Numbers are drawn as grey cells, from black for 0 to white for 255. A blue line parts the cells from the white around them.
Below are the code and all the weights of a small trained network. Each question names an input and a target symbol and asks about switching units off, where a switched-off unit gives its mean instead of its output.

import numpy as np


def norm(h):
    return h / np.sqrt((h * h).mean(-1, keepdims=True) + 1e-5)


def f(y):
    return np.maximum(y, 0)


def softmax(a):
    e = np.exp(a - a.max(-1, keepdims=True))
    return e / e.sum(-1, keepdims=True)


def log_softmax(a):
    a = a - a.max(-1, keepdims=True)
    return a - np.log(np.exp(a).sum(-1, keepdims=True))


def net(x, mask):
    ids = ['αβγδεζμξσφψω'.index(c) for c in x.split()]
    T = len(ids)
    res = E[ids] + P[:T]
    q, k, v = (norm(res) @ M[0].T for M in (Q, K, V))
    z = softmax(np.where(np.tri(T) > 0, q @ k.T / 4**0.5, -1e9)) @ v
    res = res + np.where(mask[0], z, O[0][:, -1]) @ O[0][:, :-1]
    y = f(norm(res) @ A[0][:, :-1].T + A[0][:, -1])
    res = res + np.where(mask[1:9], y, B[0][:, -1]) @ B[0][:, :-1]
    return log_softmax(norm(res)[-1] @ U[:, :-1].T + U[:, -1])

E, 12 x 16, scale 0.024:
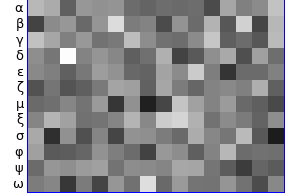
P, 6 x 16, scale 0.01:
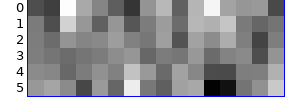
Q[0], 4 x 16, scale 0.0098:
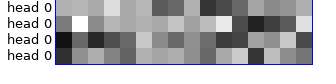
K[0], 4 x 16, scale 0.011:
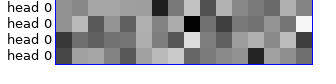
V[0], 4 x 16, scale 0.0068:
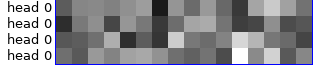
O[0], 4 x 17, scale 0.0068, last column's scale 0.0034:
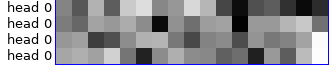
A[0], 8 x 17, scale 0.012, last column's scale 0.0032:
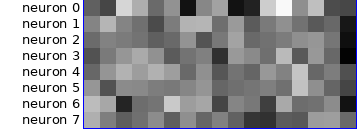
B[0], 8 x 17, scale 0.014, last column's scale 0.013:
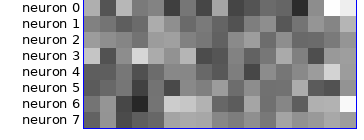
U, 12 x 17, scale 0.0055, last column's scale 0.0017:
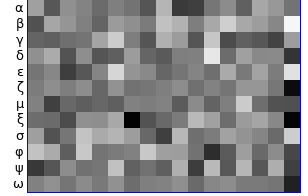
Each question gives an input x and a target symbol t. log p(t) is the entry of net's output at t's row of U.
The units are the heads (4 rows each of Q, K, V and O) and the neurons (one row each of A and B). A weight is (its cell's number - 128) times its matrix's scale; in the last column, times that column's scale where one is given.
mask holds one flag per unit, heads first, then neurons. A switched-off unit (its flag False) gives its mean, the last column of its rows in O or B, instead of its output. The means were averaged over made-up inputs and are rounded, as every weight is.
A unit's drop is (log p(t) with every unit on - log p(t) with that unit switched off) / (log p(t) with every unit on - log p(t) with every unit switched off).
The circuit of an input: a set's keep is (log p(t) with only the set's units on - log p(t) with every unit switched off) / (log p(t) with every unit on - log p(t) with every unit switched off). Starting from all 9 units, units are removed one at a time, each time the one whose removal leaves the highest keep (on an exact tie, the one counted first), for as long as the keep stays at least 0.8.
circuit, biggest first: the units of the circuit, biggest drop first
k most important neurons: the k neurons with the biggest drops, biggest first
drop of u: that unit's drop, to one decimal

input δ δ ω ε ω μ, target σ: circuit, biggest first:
neuron 3; neuron 0; neuron 6
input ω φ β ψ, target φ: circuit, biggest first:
head 0; neuron 0
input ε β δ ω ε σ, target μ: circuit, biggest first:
neuron 0; neuron 6; neuron 5
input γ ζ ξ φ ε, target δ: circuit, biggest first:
head 0; neuron 6
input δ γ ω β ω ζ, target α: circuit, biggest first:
head 0; neuron 0
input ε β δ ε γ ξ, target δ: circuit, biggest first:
head 0; neuron 6
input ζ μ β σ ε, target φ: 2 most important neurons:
neuron 6; neuron 0
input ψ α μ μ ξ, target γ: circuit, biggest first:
head 0; neuron 6; neuron 0
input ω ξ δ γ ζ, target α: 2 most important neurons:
neuron 6; neuron 0
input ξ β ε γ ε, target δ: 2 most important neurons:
neuron 0; neuron 6
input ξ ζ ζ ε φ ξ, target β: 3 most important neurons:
neuron 0; neuron 6; neuron 1
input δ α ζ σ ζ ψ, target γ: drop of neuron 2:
0.0
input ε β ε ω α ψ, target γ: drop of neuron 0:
0.2
